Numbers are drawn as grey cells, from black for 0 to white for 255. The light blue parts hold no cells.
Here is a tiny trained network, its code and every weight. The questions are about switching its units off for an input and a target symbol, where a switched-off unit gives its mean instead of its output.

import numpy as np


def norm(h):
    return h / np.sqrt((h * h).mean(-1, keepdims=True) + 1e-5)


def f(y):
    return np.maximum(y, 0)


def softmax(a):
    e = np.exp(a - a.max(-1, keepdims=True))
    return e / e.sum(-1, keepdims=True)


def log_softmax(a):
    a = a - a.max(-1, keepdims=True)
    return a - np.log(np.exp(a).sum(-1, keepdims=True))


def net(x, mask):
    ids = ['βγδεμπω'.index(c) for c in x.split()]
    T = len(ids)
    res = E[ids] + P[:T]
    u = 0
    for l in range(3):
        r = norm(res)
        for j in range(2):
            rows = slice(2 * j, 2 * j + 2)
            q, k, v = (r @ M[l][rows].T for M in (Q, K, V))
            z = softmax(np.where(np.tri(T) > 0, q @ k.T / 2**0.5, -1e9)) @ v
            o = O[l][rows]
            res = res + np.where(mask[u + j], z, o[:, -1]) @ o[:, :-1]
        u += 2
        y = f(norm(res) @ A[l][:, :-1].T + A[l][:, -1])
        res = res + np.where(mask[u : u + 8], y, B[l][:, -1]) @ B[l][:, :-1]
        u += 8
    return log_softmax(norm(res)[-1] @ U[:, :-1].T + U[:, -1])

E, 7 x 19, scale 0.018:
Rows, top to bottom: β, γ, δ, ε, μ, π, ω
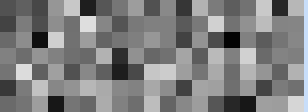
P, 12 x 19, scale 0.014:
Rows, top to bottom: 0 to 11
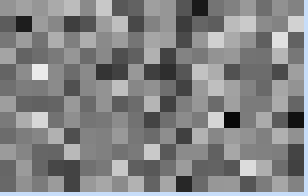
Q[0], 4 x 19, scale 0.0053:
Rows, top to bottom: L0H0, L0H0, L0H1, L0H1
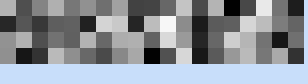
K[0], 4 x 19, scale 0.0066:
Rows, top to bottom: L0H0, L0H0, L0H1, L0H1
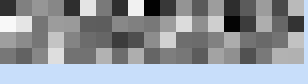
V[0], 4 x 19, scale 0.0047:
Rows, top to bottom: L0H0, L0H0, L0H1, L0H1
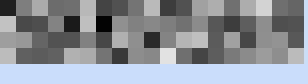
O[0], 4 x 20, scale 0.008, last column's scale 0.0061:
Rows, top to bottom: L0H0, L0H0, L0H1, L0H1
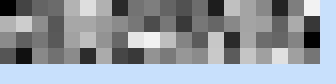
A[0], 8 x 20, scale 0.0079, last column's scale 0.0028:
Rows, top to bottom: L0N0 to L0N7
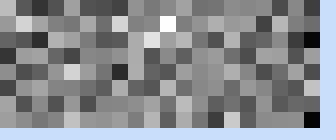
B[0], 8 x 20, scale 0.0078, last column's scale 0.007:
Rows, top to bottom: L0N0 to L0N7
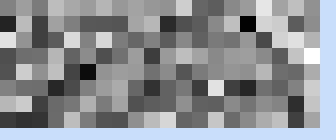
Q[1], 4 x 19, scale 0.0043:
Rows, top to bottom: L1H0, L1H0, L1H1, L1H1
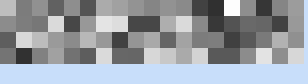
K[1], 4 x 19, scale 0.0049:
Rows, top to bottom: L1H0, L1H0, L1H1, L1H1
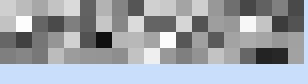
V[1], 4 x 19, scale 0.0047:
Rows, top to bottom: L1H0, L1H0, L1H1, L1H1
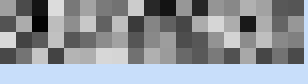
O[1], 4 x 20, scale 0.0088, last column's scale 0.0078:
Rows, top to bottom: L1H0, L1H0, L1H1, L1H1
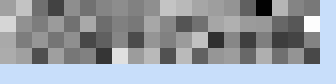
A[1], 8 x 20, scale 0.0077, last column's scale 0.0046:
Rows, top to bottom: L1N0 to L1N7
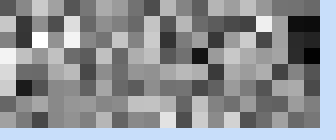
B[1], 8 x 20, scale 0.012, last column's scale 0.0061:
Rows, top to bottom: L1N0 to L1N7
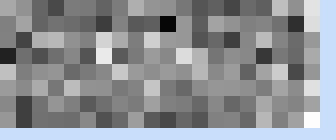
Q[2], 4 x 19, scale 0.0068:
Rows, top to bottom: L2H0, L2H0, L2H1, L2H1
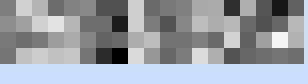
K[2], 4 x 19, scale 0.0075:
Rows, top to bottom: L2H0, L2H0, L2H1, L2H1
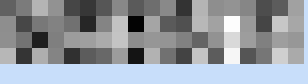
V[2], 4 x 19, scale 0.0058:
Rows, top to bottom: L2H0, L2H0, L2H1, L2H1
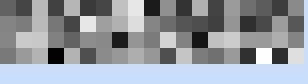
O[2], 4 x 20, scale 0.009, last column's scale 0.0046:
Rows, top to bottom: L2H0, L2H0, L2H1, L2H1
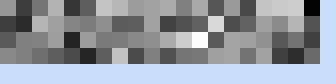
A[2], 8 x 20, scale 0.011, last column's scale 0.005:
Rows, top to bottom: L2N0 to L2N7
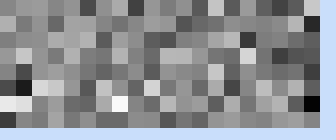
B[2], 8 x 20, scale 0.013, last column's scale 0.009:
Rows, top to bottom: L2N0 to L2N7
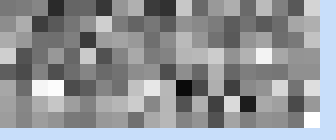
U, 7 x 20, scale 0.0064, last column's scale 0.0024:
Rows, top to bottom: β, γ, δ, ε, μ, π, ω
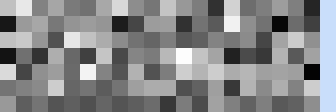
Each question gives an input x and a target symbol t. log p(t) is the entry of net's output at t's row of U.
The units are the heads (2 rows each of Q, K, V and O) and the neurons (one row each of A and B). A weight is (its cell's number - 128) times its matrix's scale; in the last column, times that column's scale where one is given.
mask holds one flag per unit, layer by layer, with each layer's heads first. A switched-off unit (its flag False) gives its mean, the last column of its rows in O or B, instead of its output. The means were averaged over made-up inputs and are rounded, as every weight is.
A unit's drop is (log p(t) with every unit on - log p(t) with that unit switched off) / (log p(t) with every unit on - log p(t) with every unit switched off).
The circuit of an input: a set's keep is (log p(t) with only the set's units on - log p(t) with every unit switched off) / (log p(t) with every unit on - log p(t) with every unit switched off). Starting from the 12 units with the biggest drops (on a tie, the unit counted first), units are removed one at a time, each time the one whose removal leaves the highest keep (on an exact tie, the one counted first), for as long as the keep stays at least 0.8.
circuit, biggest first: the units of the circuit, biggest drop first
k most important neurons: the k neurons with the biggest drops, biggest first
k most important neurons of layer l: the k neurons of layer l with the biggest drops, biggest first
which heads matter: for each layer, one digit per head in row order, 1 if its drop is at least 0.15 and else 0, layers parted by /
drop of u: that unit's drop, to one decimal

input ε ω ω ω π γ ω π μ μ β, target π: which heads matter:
00 / 00 / 10
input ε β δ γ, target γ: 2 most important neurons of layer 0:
(L0N4 L0N3)
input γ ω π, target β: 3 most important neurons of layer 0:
(L0N1 L0N5 L0N3)
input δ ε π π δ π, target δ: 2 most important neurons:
(L0N5 L0N3)
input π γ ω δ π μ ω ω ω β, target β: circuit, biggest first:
(L1N4 L2N6)
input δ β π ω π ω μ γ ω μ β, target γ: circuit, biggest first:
(L0H0)
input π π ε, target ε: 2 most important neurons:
(L1N3 L0N4)
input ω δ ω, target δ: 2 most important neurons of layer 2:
(L2N5 L2N0)
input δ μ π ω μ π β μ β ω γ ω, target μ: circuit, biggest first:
(L1H0 L2H1)
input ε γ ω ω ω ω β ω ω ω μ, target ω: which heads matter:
00 / 00 / 01
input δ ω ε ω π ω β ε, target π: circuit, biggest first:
(L2H0 L2N5)
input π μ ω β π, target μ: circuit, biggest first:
(L2H0 L2N3)
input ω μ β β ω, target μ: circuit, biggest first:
(L2H0 L2N3 L1N7 L0H1)
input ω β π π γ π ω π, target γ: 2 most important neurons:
(L0N5 L2N5)
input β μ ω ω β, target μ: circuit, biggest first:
(L2H0 L2N3)
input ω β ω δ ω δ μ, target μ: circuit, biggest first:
(L2H0 L2N3 L0N0)
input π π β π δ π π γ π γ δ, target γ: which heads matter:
10 / 00 / 10
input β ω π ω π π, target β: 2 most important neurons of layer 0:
(L0N1 L0N3)
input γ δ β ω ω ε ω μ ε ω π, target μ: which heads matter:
00 / 00 / 01
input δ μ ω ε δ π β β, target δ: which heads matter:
10 / 00 / 01
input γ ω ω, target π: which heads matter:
01 / 01 / 00
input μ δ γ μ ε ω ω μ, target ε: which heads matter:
01 / 01 / 11
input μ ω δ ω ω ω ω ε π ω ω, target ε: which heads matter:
00 / 10 / 10
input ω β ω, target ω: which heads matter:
00 / 00 / 11
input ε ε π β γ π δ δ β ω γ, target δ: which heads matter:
00 / 00 / 00
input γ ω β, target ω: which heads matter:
00 / 01 / 00
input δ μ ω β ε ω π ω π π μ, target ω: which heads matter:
01 / 00 / 01
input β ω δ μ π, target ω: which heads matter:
00 / 00 / 01
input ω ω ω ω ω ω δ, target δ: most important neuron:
(L0N2)
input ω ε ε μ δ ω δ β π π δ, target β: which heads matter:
00 / 00 / 10
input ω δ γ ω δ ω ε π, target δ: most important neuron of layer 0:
(L0N6)
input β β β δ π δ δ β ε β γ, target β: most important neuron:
(L2N6)
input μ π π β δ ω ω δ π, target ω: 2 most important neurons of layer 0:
(L0N1 L0N3)
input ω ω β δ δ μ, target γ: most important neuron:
(L0N1)
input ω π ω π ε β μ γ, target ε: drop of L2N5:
0.1
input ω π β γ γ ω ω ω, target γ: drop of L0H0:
1.0
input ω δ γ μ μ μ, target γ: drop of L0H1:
-0.1
